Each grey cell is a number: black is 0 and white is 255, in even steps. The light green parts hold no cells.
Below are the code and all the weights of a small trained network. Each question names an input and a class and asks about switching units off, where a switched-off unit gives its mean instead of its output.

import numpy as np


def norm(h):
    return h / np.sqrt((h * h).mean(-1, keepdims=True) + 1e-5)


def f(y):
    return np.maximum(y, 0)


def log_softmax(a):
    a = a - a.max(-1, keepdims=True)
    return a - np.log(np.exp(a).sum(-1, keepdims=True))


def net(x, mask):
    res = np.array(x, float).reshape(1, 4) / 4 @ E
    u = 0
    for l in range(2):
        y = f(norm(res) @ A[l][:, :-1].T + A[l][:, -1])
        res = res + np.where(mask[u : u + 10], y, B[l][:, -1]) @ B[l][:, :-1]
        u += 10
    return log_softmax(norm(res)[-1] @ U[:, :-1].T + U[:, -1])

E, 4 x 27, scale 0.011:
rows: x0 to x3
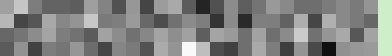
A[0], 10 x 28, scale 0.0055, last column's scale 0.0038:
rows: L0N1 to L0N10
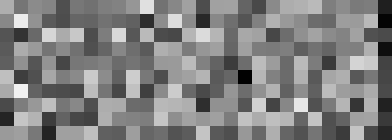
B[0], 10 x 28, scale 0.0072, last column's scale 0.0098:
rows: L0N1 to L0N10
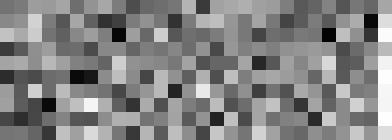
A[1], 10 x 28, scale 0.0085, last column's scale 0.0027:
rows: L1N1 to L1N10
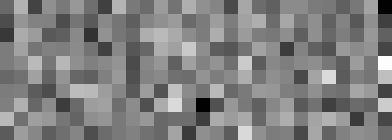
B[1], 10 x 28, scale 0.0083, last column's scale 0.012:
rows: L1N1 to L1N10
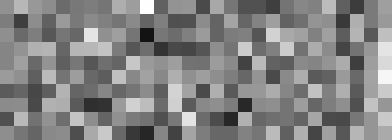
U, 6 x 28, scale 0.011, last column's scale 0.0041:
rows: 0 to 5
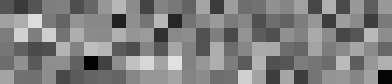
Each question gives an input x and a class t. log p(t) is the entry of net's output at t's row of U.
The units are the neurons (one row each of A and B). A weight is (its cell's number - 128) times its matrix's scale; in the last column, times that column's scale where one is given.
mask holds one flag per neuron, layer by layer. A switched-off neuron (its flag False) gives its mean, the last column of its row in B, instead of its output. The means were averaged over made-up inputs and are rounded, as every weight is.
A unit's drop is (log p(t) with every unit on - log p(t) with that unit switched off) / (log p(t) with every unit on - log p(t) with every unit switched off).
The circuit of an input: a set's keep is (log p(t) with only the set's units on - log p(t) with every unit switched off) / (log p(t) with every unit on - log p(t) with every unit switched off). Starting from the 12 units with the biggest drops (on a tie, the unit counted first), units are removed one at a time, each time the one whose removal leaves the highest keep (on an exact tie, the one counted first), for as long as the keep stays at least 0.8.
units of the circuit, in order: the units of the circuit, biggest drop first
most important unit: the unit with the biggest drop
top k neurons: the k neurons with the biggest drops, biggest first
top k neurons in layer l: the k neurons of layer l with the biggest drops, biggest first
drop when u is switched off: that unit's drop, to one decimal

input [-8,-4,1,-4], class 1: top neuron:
(L0N3)
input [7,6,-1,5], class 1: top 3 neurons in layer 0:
(L0N7; L0N9; L0N2)
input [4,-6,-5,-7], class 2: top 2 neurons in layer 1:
(L1N9; L1N6)
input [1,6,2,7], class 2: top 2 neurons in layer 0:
(L0N5; L0N9)
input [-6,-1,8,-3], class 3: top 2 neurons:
(L0N8; L0N7)
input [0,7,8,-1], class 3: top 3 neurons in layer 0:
(L0N8; L0N9; L0N5)
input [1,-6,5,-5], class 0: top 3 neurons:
(L0N9; L0N10; L0N5)
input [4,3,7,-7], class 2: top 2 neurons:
(L1N9; L0N10)
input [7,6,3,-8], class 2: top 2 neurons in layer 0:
(L0N3; L0N9)
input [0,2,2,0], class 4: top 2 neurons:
(L0N6; L1N4)
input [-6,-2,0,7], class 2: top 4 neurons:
(L0N5; L0N7; L0N2; L1N4)
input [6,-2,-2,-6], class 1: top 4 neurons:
(L0N7; L0N5; L0N2; L1N4)
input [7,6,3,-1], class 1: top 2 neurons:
(L0N7; L0N9)
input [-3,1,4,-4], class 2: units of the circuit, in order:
(L1N9)
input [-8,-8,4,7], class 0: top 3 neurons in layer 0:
(L0N9; L0N7; L0N4)
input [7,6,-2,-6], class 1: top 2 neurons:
(L0N7; L0N9)
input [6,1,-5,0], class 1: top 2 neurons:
(L0N7; L0N8)
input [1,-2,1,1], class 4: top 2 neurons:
(L1N6; L1N3)
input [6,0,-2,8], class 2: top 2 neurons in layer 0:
(L0N5; L0N3)
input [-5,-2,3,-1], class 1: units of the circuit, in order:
(L0N3)
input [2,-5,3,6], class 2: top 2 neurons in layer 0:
(L0N5; L0N6)
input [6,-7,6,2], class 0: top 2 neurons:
(L0N9; L0N3)
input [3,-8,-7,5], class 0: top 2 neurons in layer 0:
(L0N9; L0N8)
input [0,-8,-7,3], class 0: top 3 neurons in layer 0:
(L0N9; L0N8; L0N4)
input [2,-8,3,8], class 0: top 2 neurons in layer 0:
(L0N9; L0N4)
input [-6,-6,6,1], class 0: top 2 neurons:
(L0N9; L0N7)
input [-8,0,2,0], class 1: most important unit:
L0N3
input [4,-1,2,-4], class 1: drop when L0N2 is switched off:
0.2
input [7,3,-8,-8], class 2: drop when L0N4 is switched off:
-0.1
